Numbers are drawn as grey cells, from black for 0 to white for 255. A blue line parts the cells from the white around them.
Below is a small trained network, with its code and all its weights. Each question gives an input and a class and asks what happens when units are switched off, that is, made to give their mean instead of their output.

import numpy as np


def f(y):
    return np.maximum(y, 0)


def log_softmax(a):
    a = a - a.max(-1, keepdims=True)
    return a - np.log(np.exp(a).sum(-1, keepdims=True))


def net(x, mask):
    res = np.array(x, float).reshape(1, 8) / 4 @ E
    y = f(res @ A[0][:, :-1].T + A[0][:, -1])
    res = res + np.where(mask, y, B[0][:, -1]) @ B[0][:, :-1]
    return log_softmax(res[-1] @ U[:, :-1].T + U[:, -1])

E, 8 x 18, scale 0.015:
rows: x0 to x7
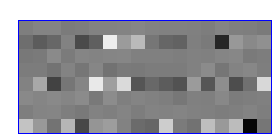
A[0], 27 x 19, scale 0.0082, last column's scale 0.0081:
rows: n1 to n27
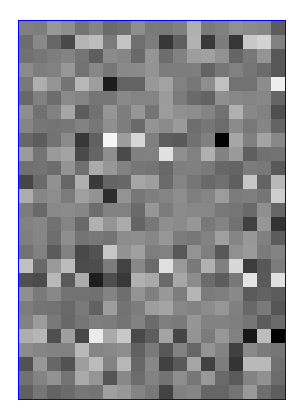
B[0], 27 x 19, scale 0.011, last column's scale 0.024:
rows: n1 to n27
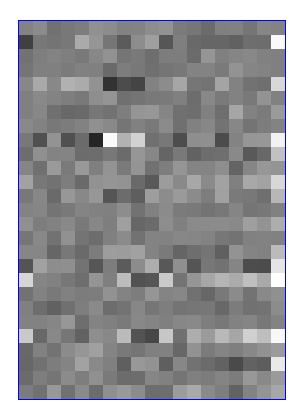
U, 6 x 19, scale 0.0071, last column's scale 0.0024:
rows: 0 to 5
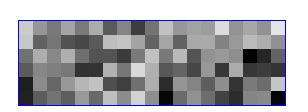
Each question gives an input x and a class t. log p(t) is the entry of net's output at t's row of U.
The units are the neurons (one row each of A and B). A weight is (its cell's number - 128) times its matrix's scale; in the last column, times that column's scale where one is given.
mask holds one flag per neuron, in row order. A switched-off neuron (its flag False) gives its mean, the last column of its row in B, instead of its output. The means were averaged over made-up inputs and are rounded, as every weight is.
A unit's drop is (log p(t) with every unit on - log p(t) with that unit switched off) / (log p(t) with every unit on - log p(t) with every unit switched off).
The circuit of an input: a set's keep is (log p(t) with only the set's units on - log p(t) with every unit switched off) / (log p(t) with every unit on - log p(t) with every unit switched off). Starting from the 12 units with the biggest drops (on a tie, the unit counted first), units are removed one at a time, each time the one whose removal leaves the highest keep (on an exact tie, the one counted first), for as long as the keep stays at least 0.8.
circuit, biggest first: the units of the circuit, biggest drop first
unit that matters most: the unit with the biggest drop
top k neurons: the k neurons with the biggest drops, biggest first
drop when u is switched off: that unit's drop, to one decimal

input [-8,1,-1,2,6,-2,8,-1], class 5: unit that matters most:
n5
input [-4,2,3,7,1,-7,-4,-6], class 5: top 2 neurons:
[n23; n2]
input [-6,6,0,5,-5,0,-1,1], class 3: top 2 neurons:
[n23; n18]
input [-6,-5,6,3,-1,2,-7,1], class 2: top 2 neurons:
[n23; n19]
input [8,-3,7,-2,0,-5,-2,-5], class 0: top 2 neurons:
[n19; n18]
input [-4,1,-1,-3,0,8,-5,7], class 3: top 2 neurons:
[n18; n19]
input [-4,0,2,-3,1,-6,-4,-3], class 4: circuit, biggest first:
[n23; n9]
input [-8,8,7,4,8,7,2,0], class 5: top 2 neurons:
[n2; n19]
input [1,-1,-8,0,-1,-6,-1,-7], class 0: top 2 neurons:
[n19; n9]
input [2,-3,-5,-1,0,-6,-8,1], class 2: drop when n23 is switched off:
0.7
